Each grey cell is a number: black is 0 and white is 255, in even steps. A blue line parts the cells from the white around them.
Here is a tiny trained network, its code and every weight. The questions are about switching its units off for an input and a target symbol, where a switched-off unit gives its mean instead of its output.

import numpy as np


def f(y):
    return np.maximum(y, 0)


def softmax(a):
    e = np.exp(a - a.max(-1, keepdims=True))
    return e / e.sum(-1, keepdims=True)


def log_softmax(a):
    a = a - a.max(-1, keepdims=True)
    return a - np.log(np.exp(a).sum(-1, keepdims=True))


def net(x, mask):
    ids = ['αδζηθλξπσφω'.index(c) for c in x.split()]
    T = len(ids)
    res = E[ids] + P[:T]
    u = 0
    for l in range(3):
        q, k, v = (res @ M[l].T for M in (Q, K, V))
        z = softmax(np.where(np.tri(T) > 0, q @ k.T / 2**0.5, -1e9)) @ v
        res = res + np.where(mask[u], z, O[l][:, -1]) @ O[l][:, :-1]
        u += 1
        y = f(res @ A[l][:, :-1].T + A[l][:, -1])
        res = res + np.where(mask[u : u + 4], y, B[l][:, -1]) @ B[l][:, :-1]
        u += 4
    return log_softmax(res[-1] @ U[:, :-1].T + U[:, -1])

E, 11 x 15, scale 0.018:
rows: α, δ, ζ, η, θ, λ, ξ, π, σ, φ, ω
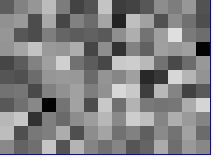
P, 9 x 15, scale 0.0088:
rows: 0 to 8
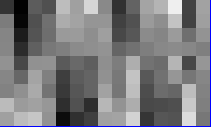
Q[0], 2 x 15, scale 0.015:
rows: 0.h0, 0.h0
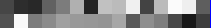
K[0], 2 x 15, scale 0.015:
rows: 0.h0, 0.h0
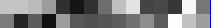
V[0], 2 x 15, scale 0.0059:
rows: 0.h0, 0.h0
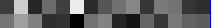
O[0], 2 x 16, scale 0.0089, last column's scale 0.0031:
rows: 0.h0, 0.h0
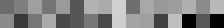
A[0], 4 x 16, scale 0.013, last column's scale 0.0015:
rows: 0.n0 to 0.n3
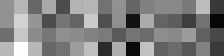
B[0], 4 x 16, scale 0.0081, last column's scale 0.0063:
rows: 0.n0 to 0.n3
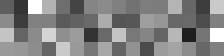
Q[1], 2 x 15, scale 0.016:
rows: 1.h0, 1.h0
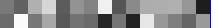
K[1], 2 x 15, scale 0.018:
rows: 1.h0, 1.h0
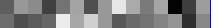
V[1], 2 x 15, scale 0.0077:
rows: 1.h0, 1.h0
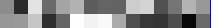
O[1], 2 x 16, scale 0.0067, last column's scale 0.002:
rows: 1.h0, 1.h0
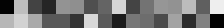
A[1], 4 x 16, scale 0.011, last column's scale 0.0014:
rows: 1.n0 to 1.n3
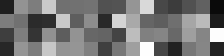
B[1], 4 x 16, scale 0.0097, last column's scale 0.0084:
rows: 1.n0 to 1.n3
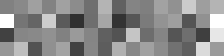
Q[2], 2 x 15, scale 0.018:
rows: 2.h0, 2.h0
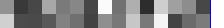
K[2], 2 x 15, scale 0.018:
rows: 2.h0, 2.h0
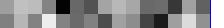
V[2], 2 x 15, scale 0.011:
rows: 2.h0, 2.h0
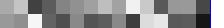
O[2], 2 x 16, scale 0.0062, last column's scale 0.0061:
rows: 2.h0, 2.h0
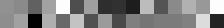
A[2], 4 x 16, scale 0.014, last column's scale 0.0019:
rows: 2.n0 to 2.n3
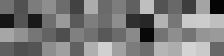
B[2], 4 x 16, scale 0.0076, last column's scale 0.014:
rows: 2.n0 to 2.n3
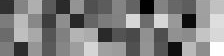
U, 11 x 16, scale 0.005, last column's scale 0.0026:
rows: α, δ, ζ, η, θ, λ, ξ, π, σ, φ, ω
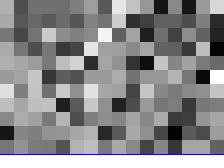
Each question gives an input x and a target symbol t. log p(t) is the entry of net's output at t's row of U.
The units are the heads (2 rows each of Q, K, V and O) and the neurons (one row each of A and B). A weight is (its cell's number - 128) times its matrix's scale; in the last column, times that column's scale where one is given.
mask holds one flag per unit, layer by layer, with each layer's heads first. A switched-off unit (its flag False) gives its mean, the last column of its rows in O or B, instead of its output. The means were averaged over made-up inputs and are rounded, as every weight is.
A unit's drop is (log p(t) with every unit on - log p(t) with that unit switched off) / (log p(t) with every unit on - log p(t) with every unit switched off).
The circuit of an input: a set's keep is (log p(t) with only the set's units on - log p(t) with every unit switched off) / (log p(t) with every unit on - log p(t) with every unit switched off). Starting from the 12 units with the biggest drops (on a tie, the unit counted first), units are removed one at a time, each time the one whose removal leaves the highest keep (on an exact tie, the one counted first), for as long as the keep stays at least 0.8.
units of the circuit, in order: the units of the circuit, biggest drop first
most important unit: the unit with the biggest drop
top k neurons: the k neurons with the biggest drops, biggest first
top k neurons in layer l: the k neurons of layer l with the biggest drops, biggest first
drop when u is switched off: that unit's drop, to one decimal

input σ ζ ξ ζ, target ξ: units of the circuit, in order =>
[0.h0; 2.n3]
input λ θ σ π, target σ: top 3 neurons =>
[2.n1; 0.n0; 1.n2]
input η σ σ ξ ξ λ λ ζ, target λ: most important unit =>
2.h0
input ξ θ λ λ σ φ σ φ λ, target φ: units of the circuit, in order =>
[0.h0; 1.n2; 2.n2]
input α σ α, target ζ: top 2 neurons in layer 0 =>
[0.n0; 0.n2]
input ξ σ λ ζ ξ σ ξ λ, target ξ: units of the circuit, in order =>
[0.h0; 2.n3]
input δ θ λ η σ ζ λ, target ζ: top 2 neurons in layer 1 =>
[1.n1; 1.n2]
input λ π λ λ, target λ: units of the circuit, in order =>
[2.h0; 0.n0; 1.n1]
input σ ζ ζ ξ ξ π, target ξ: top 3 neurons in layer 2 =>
[2.n3; 2.n0; 2.n2]
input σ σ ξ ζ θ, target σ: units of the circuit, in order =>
[1.n3; 0.h0]
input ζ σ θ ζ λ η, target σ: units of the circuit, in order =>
[2.n1; 1.h0; 2.h0]
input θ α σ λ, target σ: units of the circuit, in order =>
[2.n1; 2.h0]
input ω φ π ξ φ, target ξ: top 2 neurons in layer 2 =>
[2.n3; 2.n0]
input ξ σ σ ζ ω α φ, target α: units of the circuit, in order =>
[0.h0]
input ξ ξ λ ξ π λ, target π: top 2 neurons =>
[1.n1; 2.n2]
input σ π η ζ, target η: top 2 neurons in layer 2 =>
[2.n3; 2.n1]
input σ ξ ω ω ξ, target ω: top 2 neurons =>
[0.n0; 2.n2]
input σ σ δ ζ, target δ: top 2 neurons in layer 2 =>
[2.n0; 2.n3]
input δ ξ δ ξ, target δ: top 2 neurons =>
[2.n0; 0.n0]
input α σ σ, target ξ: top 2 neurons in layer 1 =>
[1.n2; 1.n1]
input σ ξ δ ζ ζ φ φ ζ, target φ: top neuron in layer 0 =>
[0.n2]
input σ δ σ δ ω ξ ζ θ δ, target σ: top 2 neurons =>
[2.n1; 1.n2]
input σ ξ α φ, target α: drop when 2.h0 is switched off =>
0.3
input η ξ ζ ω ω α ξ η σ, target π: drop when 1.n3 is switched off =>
0.0
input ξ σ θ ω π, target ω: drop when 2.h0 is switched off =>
1.0
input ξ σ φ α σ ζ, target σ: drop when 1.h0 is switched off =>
0.1
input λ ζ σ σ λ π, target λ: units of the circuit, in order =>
[2.h0]
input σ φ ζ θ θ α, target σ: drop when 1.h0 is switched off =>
1.7
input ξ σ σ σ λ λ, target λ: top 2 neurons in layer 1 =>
[1.n1; 1.n2]
